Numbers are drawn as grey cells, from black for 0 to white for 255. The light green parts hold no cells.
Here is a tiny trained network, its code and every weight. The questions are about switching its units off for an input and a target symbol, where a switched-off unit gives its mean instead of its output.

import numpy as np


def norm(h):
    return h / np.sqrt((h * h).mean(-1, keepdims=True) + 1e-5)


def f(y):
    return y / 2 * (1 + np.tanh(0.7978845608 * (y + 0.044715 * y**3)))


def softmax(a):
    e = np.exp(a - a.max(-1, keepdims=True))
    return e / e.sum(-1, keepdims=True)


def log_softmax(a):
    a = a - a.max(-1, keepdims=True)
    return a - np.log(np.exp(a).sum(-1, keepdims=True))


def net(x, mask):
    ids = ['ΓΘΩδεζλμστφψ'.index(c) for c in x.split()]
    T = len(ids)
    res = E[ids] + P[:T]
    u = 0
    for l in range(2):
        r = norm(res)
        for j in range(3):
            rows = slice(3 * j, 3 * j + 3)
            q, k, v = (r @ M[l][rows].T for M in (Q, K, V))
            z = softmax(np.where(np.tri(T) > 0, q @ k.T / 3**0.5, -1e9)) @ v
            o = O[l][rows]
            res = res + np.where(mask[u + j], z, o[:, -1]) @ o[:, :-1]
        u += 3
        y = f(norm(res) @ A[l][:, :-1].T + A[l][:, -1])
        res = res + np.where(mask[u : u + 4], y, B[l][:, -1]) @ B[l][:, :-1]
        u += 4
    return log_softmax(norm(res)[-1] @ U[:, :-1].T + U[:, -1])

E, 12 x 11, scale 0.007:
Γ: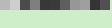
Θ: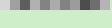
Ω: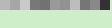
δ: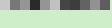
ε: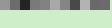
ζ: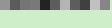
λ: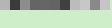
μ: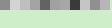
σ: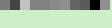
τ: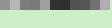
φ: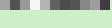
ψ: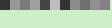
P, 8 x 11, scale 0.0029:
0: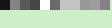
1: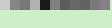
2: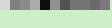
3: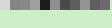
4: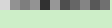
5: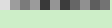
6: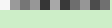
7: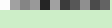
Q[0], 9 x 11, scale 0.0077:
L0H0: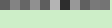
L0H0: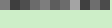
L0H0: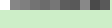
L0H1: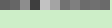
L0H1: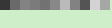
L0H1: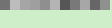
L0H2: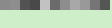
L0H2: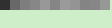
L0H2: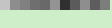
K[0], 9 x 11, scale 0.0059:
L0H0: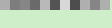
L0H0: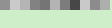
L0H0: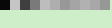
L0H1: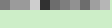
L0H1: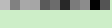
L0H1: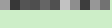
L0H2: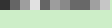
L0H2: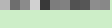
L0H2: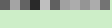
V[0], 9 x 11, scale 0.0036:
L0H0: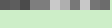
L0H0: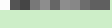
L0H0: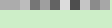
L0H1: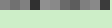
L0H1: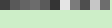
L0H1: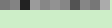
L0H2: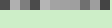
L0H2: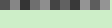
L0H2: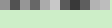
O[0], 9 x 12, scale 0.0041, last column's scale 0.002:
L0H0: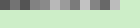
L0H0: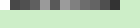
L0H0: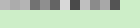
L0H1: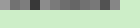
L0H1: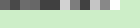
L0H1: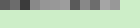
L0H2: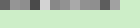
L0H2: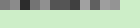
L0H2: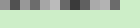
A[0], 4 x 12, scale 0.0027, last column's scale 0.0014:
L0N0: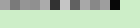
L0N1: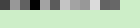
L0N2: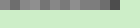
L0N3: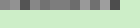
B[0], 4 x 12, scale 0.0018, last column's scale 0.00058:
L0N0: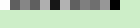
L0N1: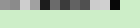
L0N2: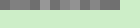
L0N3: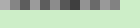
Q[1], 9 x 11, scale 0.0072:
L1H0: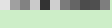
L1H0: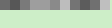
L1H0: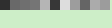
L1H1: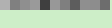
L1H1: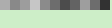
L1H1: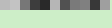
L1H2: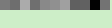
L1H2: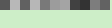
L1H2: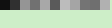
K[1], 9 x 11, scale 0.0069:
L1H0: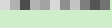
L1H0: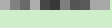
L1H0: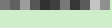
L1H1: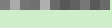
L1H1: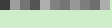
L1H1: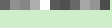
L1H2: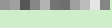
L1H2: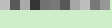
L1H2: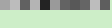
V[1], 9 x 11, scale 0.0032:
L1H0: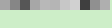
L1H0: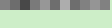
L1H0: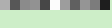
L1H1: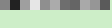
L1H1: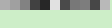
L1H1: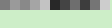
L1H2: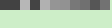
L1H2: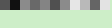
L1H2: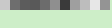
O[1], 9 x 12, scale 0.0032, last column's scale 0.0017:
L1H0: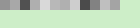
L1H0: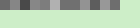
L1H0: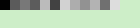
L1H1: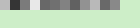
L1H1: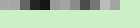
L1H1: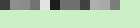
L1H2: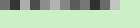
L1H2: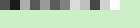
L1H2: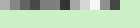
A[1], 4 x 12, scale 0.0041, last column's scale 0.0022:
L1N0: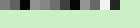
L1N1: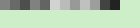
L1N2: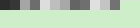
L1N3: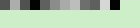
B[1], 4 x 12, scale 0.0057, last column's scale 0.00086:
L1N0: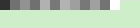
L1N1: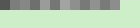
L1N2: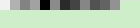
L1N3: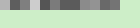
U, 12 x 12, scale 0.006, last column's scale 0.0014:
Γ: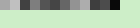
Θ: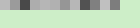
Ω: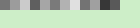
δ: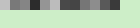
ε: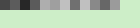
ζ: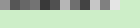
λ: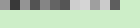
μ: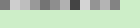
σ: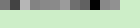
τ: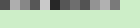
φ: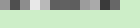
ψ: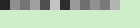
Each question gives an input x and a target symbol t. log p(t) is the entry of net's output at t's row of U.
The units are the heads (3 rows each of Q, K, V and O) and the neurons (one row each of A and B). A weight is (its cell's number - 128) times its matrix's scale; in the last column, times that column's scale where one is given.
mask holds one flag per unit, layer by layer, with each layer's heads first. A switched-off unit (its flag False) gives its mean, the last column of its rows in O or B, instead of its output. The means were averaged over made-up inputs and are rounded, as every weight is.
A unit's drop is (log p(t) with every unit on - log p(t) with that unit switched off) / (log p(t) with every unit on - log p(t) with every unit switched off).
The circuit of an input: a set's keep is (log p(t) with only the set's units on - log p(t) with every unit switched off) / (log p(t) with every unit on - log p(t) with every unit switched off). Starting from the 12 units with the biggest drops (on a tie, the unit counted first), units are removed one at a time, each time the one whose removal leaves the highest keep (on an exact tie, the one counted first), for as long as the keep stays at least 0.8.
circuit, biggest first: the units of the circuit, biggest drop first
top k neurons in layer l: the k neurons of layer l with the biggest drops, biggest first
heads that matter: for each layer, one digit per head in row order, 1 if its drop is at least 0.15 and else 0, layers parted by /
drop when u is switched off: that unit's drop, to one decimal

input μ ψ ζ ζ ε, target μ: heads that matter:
100 / 000
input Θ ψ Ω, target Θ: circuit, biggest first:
[L1H0]
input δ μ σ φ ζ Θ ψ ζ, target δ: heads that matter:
011 / 000
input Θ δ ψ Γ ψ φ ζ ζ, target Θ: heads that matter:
010 / 100
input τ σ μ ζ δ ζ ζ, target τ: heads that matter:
010 / 010
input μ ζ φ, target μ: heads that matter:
100 / 000
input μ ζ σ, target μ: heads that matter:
100 / 000
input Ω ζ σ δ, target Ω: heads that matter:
001 / 000
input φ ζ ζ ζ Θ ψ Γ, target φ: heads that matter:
000 / 010
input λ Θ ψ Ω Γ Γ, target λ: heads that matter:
000 / 001
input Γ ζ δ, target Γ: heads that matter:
001 / 000
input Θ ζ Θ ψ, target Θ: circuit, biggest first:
[L1H0; L0H0]
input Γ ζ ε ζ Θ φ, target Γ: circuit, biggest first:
[L0H2; L1H1]
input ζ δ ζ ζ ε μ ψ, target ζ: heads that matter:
010 / 000
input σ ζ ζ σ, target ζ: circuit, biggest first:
[L0H1; L1H2]
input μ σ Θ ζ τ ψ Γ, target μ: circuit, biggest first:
[L0H0]
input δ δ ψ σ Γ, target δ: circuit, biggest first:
[L0H2; L0H1]
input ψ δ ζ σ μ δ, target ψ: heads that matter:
100 / 000
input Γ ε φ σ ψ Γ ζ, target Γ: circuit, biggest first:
[L0H2; L0H1]
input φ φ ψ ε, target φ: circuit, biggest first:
[L1H1]
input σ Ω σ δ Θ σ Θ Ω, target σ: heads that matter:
000 / 001
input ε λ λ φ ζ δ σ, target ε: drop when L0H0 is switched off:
0.3
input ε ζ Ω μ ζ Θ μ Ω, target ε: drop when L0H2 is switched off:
0.1
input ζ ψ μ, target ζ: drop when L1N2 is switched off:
0.0
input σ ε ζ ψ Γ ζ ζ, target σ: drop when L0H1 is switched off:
0.2
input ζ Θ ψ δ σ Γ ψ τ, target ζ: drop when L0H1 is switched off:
0.9
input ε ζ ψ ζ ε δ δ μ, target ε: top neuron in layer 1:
[L1N0]
